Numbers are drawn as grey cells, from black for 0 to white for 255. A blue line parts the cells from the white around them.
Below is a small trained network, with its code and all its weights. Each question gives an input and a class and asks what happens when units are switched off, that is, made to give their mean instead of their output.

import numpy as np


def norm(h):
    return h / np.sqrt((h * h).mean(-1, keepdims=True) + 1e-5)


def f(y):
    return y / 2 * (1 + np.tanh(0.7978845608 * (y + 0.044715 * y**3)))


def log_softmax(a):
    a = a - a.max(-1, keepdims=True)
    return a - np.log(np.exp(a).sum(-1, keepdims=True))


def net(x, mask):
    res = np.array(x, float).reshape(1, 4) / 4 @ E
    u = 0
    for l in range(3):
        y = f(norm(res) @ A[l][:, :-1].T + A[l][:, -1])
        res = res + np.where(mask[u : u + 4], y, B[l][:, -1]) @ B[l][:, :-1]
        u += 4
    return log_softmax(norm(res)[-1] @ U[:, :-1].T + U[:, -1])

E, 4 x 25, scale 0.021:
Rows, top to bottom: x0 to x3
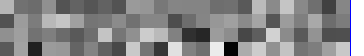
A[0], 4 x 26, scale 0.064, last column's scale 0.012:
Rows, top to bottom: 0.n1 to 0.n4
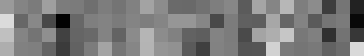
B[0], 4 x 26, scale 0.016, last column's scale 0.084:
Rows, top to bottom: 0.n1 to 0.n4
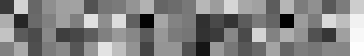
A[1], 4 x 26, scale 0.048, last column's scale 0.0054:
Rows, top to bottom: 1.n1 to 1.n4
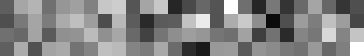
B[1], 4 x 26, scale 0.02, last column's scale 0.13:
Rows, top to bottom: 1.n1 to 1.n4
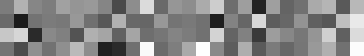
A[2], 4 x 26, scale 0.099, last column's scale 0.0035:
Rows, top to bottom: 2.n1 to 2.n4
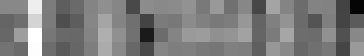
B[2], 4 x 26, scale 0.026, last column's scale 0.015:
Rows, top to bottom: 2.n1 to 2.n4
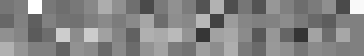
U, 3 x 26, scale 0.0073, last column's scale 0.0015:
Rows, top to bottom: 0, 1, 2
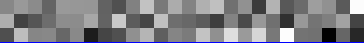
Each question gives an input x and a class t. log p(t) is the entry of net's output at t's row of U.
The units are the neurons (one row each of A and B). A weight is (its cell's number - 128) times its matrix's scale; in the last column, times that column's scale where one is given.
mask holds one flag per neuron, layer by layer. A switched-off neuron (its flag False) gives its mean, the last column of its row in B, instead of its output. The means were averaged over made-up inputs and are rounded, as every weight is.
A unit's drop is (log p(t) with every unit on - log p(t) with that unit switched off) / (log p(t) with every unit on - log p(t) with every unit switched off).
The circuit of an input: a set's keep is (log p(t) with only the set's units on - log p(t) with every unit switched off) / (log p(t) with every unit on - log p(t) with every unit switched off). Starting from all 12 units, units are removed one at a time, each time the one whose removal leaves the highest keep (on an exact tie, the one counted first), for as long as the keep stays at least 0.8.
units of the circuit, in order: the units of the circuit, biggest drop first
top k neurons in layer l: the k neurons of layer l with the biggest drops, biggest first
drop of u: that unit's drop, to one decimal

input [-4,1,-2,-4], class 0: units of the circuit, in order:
0.n2
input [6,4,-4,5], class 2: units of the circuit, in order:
0.n2; 1.n3
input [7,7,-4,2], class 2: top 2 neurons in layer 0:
0.n2; 0.n4
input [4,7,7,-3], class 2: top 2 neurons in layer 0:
0.n3; 0.n1
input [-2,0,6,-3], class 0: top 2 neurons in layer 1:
1.n4; 1.n2
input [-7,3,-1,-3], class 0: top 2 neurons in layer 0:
0.n2; 0.n3
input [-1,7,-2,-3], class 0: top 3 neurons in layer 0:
0.n2; 0.n3; 0.n1
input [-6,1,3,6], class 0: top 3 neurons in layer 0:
0.n1; 0.n2; 0.n3
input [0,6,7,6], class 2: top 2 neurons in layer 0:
0.n3; 0.n2
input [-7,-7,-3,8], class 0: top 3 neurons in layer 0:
0.n1; 0.n2; 0.n3
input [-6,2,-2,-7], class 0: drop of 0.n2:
0.1
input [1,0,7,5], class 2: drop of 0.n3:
0.5
